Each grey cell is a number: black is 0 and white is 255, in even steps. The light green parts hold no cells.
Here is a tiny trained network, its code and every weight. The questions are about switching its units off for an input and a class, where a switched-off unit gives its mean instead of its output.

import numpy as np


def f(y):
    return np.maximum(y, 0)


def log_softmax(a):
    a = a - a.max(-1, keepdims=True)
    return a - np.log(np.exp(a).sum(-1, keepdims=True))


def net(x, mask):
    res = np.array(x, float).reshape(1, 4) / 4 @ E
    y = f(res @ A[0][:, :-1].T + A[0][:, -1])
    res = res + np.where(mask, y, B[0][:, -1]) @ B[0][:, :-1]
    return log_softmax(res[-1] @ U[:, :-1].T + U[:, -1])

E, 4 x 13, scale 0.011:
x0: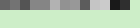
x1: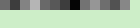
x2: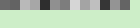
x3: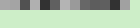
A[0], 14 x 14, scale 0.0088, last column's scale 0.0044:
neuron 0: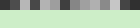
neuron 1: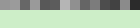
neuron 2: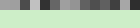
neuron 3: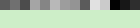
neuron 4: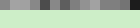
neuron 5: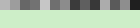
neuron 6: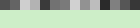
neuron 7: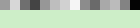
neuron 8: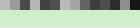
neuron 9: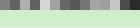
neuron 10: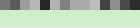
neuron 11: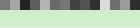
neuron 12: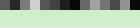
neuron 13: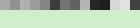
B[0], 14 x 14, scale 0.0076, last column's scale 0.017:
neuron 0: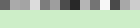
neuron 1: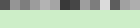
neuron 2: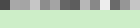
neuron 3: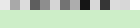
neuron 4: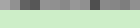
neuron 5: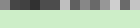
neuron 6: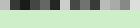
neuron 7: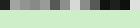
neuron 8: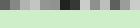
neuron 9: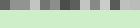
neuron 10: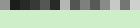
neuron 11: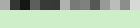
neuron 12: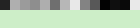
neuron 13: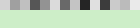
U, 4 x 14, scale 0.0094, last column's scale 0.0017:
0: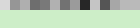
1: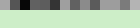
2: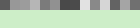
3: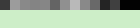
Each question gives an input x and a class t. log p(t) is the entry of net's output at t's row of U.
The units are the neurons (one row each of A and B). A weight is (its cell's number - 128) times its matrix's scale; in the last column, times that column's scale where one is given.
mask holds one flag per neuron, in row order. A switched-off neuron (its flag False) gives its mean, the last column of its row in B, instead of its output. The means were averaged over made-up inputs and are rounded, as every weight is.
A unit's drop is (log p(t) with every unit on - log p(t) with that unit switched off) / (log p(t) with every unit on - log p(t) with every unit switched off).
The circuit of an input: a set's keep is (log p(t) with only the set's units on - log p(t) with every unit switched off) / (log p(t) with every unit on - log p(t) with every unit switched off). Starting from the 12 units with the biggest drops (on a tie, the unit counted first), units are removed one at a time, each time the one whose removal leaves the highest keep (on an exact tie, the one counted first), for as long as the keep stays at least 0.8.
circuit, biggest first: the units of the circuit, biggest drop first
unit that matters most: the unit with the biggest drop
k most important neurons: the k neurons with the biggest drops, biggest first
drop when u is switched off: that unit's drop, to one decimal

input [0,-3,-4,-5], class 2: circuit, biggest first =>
[neuron 9]
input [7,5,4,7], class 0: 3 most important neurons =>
[neuron 3; neuron 0; neuron 9]
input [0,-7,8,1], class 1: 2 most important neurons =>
[neuron 6; neuron 10]
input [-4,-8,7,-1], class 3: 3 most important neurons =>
[neuron 7; neuron 11; neuron 5]
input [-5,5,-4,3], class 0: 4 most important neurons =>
[neuron 13; neuron 7; neuron 6; neuron 10]
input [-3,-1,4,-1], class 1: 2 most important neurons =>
[neuron 3; neuron 6]
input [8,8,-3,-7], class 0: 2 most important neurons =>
[neuron 3; neuron 7]
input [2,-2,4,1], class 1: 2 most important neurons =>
[neuron 13; neuron 12]
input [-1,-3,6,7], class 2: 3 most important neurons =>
[neuron 8; neuron 2; neuron 1]
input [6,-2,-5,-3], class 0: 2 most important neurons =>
[neuron 3; neuron 6]
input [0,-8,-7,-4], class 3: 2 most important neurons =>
[neuron 7; neuron 6]
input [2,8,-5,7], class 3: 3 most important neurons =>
[neuron 12; neuron 0; neuron 9]
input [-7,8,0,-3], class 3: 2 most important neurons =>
[neuron 12; neuron 3]
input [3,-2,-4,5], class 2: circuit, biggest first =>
[neuron 8]
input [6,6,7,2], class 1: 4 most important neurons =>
[neuron 6; neuron 10; neuron 13; neuron 7]
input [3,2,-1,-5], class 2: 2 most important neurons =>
[neuron 13; neuron 0]
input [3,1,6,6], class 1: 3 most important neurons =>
[neuron 6; neuron 10; neuron 0]
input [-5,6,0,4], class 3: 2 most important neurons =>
[neuron 12; neuron 3]
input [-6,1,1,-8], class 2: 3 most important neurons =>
[neuron 0; neuron 3; neuron 9]
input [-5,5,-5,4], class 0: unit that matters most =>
neuron 13
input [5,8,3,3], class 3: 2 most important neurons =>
[neuron 12; neuron 13]
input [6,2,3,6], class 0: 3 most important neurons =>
[neuron 3; neuron 0; neuron 9]
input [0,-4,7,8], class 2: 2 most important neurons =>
[neuron 8; neuron 2]
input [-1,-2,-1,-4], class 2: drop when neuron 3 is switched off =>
0.1
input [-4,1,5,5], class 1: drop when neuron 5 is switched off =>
-0.1
